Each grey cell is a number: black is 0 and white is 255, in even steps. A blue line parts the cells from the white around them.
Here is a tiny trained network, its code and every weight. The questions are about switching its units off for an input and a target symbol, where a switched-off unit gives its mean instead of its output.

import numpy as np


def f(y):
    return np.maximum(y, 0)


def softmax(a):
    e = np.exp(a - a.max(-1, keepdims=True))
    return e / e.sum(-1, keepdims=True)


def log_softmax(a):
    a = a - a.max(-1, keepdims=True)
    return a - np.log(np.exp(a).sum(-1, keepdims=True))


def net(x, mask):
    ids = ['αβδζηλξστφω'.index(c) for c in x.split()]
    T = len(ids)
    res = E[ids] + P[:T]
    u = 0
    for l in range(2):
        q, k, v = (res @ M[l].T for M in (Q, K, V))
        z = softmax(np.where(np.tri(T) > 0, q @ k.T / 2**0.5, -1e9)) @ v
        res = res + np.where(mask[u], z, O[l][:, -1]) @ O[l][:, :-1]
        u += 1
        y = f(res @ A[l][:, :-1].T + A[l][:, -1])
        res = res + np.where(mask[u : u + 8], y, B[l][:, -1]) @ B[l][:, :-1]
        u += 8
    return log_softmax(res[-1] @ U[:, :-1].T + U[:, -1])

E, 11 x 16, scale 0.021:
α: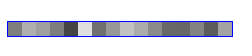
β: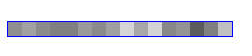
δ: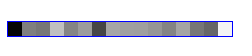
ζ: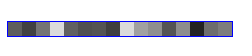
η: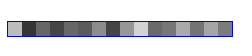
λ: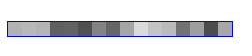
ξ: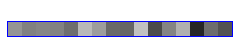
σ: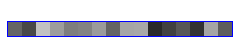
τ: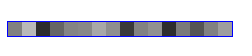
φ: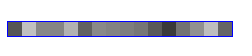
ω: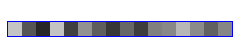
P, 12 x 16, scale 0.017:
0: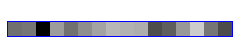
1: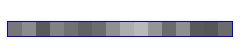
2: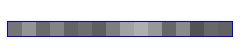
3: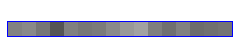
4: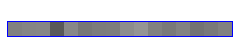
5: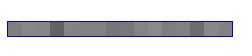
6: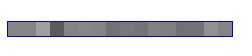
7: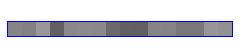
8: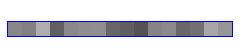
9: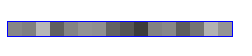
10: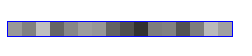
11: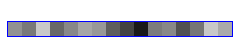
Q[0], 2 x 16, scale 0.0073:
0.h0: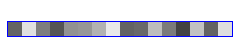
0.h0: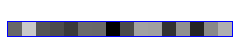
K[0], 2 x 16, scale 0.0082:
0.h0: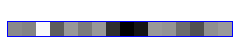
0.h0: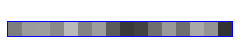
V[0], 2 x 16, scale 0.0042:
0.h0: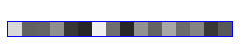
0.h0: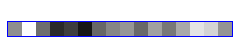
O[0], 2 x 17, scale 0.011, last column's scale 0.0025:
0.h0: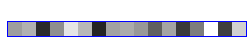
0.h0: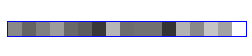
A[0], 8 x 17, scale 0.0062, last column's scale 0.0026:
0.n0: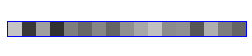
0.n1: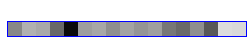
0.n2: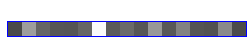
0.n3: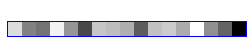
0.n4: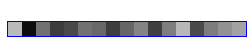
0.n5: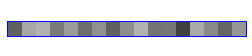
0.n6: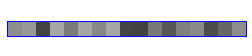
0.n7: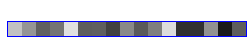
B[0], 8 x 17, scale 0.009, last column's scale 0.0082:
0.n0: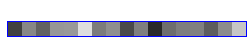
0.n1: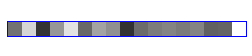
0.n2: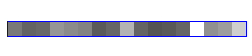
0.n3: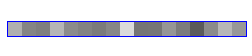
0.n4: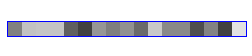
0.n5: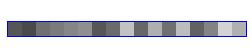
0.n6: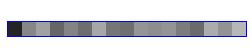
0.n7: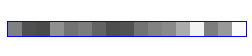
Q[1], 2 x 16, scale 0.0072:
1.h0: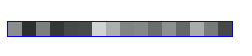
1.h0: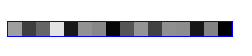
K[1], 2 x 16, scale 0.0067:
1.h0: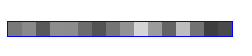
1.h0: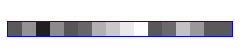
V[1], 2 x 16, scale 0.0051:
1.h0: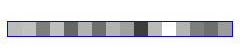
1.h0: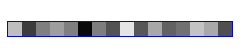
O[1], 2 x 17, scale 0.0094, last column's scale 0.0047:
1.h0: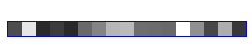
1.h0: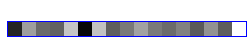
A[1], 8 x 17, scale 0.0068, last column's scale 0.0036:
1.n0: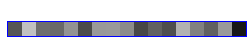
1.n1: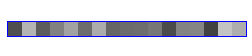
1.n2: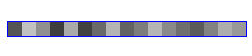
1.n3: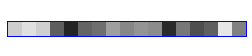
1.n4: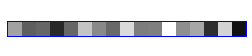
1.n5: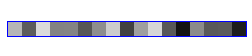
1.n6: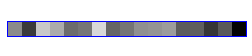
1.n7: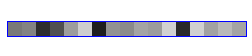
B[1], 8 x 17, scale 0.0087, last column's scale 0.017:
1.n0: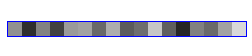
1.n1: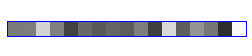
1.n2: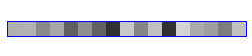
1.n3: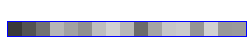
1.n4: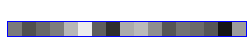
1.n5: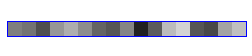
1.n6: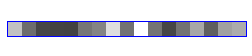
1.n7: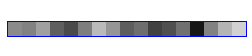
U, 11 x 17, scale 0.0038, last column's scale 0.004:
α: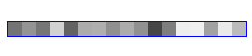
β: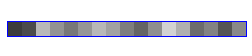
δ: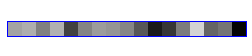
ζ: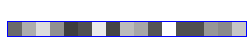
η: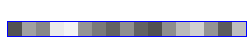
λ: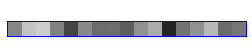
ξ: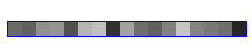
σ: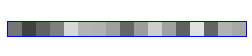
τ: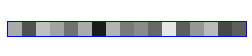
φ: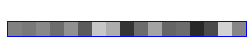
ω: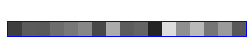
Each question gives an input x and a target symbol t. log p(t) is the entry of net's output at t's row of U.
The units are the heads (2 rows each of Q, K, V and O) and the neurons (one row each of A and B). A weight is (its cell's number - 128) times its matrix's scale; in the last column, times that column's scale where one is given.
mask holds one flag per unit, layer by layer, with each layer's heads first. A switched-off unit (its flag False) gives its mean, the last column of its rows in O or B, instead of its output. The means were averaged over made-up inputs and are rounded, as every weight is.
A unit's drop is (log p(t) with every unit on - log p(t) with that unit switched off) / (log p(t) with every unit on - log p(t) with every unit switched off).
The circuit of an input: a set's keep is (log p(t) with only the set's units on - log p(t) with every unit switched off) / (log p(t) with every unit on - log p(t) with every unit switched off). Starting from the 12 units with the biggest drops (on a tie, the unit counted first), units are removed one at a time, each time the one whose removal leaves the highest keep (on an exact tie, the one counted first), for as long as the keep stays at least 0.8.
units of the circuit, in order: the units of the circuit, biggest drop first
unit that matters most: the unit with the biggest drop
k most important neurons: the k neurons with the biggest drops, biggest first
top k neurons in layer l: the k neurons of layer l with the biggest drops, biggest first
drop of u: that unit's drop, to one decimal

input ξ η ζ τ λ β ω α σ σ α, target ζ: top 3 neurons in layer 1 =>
[1.n1, 1.n0, 1.n7]
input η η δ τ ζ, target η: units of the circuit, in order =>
[0.h0, 1.h0, 1.n7]
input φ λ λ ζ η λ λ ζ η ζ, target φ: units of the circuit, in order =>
[1.n6, 1.h0, 0.h0, 1.n1]
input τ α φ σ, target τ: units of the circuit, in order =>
[1.h0, 0.n6]
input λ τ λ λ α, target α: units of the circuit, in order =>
[1.h0, 1.n3]
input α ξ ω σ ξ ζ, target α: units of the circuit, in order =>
[1.h0, 0.n1, 1.n1]
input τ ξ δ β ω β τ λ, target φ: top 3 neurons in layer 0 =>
[0.n4, 0.n6, 0.n1]
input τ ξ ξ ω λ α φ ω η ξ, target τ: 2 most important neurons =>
[0.n6, 0.n4]
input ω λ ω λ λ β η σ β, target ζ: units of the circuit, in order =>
[0.h0, 1.n0]
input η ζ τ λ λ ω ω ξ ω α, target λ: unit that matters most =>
1.n2
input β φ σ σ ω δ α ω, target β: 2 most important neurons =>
[1.n3, 0.n4]
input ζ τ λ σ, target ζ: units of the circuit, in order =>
[0.h0, 1.n0]
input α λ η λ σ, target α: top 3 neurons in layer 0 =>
[0.n1, 0.n4, 0.n7]
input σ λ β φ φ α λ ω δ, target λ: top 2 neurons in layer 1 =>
[1.n2, 1.n0]
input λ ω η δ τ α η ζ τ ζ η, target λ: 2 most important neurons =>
[0.n4, 0.n3]
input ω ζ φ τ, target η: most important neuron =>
[1.n5]
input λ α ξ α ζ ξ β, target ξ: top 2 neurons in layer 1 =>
[1.n4, 1.n7]
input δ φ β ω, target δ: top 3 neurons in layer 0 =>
[0.n2, 0.n4, 0.n1]
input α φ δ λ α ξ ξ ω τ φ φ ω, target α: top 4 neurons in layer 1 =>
[1.n1, 1.n3, 1.n0, 1.n6]
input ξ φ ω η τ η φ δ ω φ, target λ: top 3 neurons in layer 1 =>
[1.n2, 1.n0, 1.n5]
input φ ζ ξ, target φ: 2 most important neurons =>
[1.n6, 1.n1]
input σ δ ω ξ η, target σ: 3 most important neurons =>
[0.n4, 1.n6, 1.n1]
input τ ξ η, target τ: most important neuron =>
[0.n4]
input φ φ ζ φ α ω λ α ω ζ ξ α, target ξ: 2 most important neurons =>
[1.n4, 1.n7]
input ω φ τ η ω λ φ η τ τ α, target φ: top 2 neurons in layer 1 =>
[1.n7, 1.n1]
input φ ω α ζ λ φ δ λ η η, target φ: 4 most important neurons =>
[1.n6, 0.n4, 1.n1, 1.n5]
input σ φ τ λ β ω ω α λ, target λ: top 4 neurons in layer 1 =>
[1.n2, 1.n0, 1.n5, 1.n1]
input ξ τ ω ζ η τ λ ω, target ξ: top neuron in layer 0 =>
[0.n7]
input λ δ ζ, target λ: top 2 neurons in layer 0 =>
[0.n3, 0.n0]
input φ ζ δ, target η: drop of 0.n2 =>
-0.1
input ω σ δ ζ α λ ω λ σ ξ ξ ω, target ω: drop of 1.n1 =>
0.1
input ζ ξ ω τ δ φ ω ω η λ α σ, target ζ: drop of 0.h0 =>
0.4
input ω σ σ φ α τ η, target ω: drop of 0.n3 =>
0.6
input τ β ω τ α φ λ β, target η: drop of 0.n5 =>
0.0
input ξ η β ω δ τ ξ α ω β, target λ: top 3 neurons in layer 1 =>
[1.n2, 1.n0, 1.n5]
